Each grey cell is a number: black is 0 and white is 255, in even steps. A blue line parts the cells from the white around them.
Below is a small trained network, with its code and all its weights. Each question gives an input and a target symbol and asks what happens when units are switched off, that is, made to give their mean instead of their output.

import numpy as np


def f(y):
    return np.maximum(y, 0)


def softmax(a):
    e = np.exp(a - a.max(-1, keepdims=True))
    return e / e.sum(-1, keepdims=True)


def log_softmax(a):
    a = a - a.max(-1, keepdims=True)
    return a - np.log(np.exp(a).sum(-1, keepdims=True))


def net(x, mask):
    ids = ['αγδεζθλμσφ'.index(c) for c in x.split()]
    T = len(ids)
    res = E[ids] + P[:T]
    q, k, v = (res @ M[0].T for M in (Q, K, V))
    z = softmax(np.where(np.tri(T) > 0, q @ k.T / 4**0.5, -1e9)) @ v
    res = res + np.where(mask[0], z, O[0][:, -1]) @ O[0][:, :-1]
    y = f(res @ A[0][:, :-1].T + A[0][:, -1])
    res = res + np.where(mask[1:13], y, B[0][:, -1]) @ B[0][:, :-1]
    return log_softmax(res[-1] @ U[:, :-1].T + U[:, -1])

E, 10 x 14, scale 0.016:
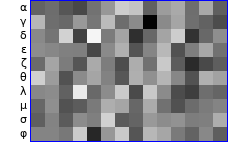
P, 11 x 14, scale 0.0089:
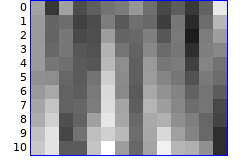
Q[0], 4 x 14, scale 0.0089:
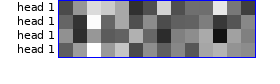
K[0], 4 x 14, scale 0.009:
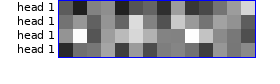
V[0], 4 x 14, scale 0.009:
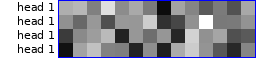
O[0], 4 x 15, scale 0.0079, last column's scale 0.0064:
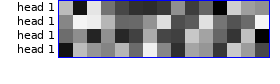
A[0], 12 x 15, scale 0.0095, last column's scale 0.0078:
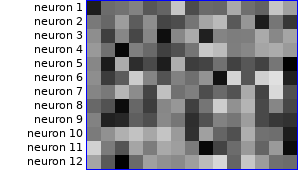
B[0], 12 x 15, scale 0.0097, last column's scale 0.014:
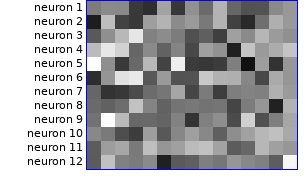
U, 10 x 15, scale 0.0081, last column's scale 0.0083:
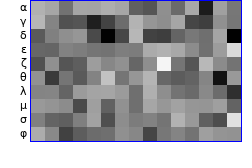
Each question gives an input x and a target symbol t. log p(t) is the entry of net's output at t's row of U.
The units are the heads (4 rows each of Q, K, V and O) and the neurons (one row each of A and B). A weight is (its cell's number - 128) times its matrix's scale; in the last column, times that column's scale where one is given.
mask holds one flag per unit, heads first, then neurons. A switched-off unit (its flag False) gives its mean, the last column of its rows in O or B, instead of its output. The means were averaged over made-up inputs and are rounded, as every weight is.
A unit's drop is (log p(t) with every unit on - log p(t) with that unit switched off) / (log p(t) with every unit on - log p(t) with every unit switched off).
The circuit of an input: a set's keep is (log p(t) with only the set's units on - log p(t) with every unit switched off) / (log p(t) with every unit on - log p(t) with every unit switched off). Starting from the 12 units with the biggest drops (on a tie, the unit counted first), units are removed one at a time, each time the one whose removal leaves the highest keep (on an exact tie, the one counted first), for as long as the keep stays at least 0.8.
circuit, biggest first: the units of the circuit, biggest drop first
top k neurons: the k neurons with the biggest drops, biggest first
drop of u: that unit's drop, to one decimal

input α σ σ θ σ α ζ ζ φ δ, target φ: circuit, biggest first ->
(neuron 5; head 1)
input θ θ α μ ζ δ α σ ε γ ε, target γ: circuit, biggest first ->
(head 1)
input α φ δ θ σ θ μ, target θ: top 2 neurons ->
(neuron 12; neuron 4)
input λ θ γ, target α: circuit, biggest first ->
(neuron 9; head 1)
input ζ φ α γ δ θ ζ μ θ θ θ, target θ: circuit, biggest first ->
(head 1; neuron 12; neuron 4)
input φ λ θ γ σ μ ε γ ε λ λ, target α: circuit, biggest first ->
(head 1; neuron 9; neuron 4)
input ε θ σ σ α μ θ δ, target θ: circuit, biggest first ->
(head 1; neuron 12)
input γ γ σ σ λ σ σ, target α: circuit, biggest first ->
(head 1; neuron 9)
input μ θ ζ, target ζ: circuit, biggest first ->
(head 1; neuron 2)
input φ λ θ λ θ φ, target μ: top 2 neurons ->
(neuron 10; neuron 9)
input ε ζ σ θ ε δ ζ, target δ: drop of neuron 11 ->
0.1
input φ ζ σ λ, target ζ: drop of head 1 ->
1.5
